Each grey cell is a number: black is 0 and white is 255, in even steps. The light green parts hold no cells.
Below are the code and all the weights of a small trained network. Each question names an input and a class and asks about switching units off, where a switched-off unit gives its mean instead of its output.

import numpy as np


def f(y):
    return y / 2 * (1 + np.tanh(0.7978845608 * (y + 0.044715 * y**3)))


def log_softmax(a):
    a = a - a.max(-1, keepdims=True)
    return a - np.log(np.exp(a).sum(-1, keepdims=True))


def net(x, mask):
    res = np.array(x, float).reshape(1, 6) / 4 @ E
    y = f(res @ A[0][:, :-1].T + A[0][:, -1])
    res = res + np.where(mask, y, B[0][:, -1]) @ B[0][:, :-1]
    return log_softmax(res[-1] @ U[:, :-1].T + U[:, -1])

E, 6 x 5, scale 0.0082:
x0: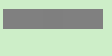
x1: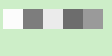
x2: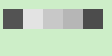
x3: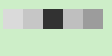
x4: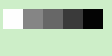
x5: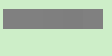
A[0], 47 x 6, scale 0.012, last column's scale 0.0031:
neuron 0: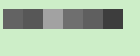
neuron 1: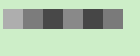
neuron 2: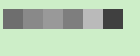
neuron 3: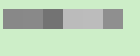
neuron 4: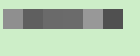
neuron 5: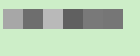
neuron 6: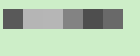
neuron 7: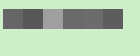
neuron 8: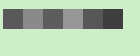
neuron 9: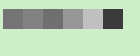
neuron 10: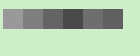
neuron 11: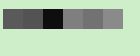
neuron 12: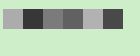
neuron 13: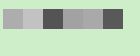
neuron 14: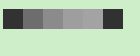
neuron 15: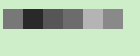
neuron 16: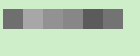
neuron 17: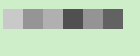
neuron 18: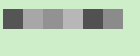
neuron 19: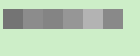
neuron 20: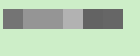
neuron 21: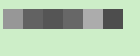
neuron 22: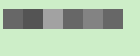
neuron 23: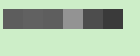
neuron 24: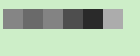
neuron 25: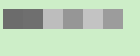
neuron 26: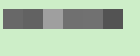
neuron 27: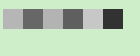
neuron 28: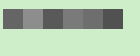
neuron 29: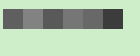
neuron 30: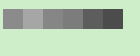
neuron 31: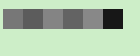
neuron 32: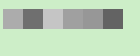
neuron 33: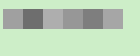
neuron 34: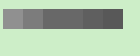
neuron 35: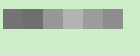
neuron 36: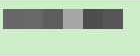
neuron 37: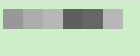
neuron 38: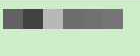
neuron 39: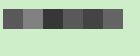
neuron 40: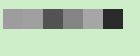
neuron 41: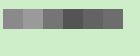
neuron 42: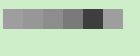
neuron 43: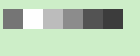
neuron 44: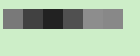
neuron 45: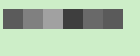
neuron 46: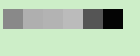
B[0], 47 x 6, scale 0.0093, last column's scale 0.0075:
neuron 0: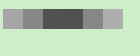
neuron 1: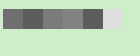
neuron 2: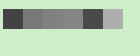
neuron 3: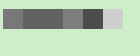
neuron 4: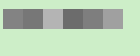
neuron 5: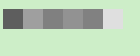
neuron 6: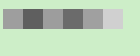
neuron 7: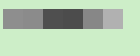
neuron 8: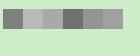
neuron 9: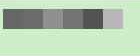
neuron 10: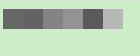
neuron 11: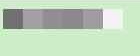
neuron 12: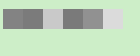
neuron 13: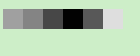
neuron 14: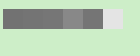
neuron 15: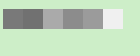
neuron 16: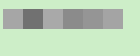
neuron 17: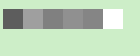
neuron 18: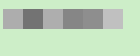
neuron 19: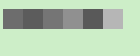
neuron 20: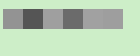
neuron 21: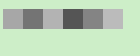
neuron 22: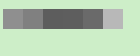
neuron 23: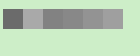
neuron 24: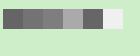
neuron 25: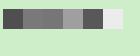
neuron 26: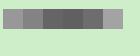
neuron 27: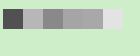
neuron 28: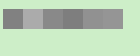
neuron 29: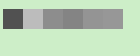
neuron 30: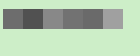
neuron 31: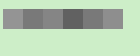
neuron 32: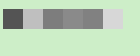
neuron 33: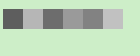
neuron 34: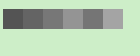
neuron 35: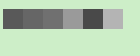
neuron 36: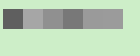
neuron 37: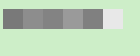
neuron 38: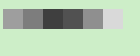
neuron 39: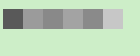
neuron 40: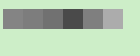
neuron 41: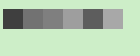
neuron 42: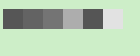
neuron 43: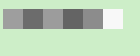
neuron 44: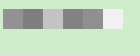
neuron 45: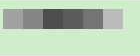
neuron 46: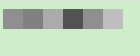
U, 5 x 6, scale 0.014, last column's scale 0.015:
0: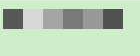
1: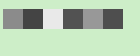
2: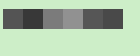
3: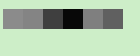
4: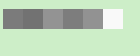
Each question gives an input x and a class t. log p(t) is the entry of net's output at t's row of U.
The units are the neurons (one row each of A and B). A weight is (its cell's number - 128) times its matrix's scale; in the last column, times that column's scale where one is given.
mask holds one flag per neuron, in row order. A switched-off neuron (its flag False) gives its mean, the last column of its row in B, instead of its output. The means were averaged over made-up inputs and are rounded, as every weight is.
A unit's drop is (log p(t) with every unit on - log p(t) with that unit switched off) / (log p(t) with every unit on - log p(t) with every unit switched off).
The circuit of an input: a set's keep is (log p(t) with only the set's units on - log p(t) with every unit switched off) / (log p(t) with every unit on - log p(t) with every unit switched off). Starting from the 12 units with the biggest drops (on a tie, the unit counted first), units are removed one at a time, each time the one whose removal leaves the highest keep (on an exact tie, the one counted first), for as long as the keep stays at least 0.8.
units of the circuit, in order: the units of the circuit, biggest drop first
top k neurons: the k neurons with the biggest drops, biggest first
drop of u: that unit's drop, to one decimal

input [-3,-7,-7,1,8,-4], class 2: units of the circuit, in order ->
[neuron 24]
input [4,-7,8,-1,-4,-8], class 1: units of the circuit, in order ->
[neuron 18; neuron 6; neuron 20]
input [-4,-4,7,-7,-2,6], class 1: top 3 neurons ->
[neuron 18; neuron 6; neuron 13]
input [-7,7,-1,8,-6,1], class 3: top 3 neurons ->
[neuron 13; neuron 3; neuron 40]
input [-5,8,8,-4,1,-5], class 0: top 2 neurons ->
[neuron 32; neuron 33]
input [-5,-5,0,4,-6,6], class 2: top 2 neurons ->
[neuron 3; neuron 19]
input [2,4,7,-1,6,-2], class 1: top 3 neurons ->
[neuron 43; neuron 46; neuron 6]
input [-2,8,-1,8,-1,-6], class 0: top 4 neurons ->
[neuron 27; neuron 32; neuron 17; neuron 38]
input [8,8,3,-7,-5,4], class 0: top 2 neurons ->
[neuron 27; neuron 32]
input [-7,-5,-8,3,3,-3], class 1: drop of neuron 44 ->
0.1
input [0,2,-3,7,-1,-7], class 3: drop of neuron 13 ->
0.2
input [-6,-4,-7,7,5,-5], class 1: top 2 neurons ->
[neuron 44; neuron 21]
